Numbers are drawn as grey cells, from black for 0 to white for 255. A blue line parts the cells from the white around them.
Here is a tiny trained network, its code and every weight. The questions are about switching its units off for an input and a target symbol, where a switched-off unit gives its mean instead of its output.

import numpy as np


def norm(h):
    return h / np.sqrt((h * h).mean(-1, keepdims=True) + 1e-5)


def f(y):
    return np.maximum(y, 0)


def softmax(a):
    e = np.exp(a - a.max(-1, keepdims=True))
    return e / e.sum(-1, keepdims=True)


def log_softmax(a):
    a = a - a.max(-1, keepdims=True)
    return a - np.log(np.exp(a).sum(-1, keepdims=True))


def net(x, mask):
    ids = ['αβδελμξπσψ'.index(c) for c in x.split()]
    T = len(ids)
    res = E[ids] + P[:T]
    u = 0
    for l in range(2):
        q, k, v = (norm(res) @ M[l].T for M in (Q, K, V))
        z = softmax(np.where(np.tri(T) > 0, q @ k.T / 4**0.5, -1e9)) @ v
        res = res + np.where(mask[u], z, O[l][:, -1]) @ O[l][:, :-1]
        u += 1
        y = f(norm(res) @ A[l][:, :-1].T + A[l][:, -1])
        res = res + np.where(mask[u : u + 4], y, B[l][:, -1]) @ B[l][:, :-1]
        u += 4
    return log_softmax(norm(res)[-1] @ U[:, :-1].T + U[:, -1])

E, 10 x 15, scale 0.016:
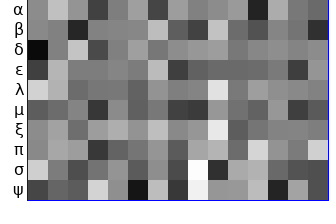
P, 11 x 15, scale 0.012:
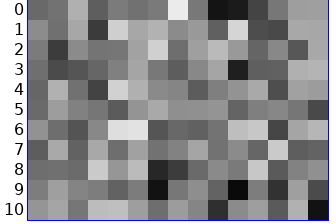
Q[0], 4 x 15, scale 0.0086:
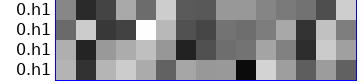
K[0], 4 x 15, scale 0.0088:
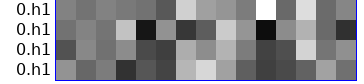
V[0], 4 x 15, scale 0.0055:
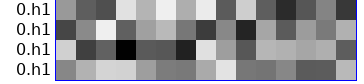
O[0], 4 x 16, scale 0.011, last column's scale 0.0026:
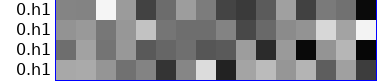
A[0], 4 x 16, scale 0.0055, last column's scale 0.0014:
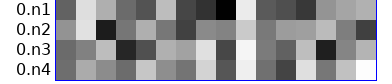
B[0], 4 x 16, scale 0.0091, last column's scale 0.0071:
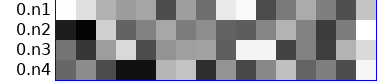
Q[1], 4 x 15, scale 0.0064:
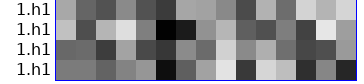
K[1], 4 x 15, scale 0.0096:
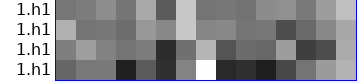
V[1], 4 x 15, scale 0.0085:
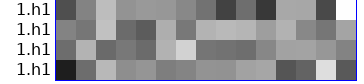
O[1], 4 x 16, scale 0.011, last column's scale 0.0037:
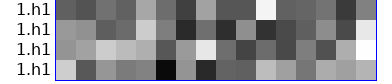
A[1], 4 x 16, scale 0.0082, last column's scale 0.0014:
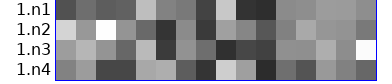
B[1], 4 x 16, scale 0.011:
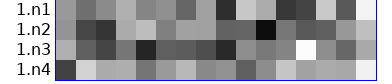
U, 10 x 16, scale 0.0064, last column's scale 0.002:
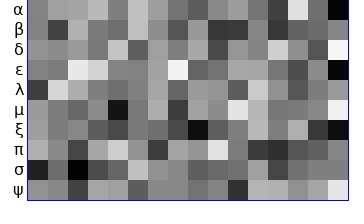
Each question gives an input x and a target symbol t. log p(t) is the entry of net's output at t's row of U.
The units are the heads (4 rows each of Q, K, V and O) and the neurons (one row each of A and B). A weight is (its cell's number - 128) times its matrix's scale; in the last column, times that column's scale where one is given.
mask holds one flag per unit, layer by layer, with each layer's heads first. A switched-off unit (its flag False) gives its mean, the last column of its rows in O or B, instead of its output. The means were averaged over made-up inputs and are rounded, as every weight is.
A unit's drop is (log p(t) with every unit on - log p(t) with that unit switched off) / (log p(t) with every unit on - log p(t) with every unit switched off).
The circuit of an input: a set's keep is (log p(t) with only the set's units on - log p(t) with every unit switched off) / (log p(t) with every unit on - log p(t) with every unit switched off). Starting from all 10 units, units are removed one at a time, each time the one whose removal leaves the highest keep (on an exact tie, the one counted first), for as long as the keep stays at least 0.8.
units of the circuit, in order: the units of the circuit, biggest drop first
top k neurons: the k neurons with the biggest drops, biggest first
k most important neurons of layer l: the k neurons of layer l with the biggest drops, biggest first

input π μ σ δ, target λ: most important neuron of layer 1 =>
1.n1
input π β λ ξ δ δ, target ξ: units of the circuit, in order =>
1.h1; 1.n3
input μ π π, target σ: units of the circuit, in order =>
0.h1; 0.n4; 1.h1
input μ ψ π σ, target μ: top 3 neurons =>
0.n4; 1.n2; 0.n2
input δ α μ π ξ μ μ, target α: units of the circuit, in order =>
0.h1; 1.n1; 1.n4; 0.n2
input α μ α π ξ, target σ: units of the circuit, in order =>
0.h1; 0.n4
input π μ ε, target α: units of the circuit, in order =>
0.h1; 1.n1
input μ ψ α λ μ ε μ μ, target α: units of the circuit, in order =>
0.h1; 1.n1; 1.n4
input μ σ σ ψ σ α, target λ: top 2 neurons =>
0.n1; 0.n4
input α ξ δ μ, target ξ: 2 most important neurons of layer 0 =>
0.n3; 0.n4
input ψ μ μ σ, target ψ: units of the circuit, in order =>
1.h1; 0.h1; 1.n2
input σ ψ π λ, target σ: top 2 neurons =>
0.n2; 0.n4
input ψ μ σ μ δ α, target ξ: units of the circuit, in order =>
0.h1; 1.h1; 1.n3; 0.n4
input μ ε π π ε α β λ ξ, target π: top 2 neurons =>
0.n3; 1.n4
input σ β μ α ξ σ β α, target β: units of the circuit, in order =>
0.h1
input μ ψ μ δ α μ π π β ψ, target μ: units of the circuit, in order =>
1.h1; 0.h1
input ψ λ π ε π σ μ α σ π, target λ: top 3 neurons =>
0.n1; 1.n4; 0.n2
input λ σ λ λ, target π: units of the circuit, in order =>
0.h1; 0.n3; 1.h1; 1.n4
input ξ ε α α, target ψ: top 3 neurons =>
1.n2; 1.n3; 0.n1
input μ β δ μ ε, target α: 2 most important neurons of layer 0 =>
0.n2; 0.n3
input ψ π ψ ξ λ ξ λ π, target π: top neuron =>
0.n3
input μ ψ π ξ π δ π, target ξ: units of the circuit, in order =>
1.n3; 1.h1
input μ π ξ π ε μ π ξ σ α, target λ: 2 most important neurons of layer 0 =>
0.n1; 0.n4
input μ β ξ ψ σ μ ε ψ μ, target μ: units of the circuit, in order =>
0.h1; 0.n3; 0.n4; 1.h1
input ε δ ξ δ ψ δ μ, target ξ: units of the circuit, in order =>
1.n3; 1.h1
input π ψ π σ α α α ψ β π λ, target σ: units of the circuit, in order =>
0.h1; 0.n2; 0.n4
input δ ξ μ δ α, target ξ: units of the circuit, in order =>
1.h1; 1.n3
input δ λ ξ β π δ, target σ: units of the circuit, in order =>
0.h1; 0.n4
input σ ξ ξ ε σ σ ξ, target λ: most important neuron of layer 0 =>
0.n1
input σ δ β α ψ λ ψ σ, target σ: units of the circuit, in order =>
1.h1; 0.h1
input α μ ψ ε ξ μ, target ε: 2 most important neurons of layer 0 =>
0.n3; 0.n4
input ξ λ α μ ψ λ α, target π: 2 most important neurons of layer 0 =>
0.n3; 0.n1
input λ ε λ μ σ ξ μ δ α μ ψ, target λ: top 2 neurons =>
0.n1; 1.n1
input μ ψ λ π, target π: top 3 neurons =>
0.n3; 0.n1; 1.n4
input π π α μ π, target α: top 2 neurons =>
1.n1; 1.n4
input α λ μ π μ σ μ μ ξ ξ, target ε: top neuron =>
0.n3
